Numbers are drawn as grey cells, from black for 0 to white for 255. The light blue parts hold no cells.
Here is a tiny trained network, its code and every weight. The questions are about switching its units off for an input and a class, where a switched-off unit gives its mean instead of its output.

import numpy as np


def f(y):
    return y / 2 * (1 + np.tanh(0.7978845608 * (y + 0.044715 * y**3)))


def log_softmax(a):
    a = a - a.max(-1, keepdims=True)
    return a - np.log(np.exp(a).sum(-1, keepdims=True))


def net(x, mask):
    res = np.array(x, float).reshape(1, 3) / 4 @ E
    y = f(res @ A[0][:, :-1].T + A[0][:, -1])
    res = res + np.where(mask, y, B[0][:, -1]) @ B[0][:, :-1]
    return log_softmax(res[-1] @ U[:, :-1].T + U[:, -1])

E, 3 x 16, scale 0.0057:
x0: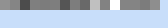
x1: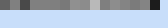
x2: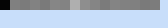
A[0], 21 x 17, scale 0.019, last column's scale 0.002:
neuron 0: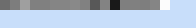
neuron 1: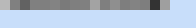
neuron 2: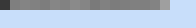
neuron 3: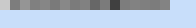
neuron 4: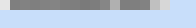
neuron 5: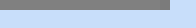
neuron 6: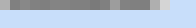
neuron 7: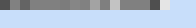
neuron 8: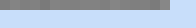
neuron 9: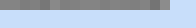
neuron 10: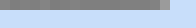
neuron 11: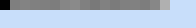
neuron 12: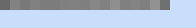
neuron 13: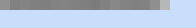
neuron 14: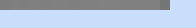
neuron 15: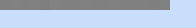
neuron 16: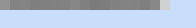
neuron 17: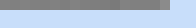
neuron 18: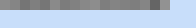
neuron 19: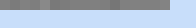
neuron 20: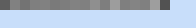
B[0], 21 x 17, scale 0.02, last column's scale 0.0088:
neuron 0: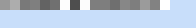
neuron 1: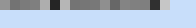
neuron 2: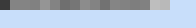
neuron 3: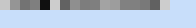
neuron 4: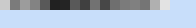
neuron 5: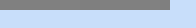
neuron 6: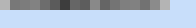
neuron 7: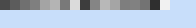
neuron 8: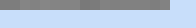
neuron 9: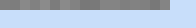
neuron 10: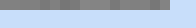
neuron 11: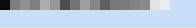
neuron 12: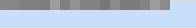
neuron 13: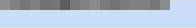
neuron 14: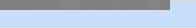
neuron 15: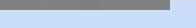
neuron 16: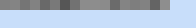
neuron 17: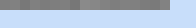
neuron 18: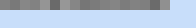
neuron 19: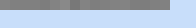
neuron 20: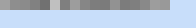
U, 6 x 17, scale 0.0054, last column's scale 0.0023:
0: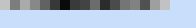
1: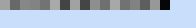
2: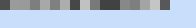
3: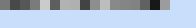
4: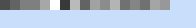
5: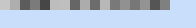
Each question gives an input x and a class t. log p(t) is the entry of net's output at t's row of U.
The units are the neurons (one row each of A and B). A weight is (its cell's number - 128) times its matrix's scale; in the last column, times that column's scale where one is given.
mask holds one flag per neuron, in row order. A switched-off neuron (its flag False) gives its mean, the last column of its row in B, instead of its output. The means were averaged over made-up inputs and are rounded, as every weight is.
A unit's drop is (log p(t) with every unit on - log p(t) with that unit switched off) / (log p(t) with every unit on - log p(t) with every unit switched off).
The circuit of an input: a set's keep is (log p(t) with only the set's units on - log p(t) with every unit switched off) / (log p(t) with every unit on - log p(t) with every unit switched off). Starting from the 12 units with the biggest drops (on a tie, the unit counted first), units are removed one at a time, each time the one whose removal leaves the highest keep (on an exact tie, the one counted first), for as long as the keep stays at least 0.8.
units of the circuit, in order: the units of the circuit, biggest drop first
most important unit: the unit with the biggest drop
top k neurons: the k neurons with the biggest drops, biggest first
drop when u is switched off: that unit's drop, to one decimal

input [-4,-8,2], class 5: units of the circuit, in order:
neuron 3; neuron 0
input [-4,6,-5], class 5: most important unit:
neuron 7
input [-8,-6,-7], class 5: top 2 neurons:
neuron 0; neuron 3
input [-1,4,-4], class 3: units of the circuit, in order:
neuron 4; neuron 1
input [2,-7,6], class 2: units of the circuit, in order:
neuron 7; neuron 4
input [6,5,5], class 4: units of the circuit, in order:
neuron 11; neuron 0
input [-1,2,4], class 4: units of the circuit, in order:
neuron 0; neuron 4
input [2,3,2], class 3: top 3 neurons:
neuron 3; neuron 7; neuron 11
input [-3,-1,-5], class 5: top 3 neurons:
neuron 3; neuron 11; neuron 0
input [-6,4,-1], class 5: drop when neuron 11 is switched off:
0.2
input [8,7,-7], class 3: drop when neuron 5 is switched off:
0.0
